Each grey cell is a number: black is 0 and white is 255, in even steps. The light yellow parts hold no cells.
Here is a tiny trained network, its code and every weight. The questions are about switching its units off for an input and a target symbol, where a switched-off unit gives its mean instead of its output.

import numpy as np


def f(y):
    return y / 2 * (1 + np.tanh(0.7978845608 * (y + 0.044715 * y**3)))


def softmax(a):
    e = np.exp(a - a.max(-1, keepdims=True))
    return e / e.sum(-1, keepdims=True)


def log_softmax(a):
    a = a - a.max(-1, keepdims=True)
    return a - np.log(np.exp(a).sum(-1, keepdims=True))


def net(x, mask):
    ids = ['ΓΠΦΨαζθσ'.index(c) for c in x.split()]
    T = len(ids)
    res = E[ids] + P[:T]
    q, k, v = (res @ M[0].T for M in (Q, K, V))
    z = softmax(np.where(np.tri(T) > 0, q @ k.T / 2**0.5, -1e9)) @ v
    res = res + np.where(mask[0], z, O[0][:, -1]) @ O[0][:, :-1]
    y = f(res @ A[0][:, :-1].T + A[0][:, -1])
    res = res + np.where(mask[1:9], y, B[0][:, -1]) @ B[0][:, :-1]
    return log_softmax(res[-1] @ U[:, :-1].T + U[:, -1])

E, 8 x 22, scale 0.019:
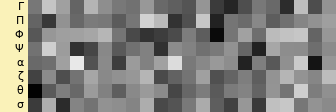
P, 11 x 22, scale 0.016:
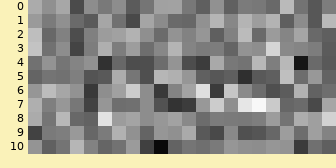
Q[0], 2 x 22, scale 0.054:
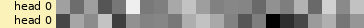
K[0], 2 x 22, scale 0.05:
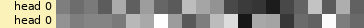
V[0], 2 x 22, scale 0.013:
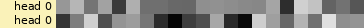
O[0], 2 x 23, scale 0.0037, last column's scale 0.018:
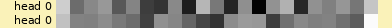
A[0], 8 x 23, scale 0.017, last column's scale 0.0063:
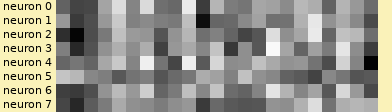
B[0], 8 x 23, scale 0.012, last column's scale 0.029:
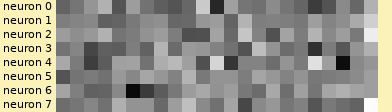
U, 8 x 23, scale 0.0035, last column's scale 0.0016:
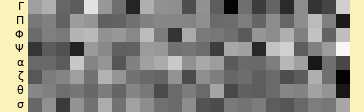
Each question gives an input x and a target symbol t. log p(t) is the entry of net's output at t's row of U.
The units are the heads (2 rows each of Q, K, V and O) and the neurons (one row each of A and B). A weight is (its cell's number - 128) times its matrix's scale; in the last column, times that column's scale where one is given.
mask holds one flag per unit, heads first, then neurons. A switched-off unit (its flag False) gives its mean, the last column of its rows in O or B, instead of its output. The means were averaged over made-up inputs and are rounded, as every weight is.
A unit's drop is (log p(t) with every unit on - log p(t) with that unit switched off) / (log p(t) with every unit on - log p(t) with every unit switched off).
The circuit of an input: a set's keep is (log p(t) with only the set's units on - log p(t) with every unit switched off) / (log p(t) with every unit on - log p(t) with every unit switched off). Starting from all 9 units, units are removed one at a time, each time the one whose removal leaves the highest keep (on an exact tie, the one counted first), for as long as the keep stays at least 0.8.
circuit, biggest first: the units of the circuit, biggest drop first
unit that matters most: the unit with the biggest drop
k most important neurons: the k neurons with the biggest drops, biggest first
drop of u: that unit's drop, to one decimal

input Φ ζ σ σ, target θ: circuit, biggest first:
[head 0; neuron 7]
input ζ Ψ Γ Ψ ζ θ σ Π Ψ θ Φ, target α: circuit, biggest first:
[neuron 4; head 0; neuron 0]
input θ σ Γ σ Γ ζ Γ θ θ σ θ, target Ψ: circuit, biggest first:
[neuron 2; head 0]
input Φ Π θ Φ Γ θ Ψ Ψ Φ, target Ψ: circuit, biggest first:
[head 0; neuron 2]
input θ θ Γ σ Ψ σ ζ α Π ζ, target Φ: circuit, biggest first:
[neuron 2; neuron 3]
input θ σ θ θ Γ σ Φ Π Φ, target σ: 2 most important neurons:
[neuron 3; neuron 2]
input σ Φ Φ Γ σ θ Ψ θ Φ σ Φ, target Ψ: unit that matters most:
neuron 2
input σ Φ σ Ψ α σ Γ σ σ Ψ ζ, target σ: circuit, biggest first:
[neuron 3; head 0]
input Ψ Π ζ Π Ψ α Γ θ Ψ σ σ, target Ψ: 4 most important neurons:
[neuron 2; neuron 1; neuron 0; neuron 7]
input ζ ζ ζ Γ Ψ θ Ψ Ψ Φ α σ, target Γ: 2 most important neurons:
[neuron 2; neuron 1]
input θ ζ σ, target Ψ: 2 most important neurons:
[neuron 2; neuron 1]
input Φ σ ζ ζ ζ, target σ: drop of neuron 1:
0.0
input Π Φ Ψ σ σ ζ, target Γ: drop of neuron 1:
0.1
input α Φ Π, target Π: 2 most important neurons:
[neuron 6; neuron 2]
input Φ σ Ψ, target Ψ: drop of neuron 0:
0.4
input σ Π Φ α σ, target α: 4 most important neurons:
[neuron 4; neuron 0; neuron 2; neuron 7]
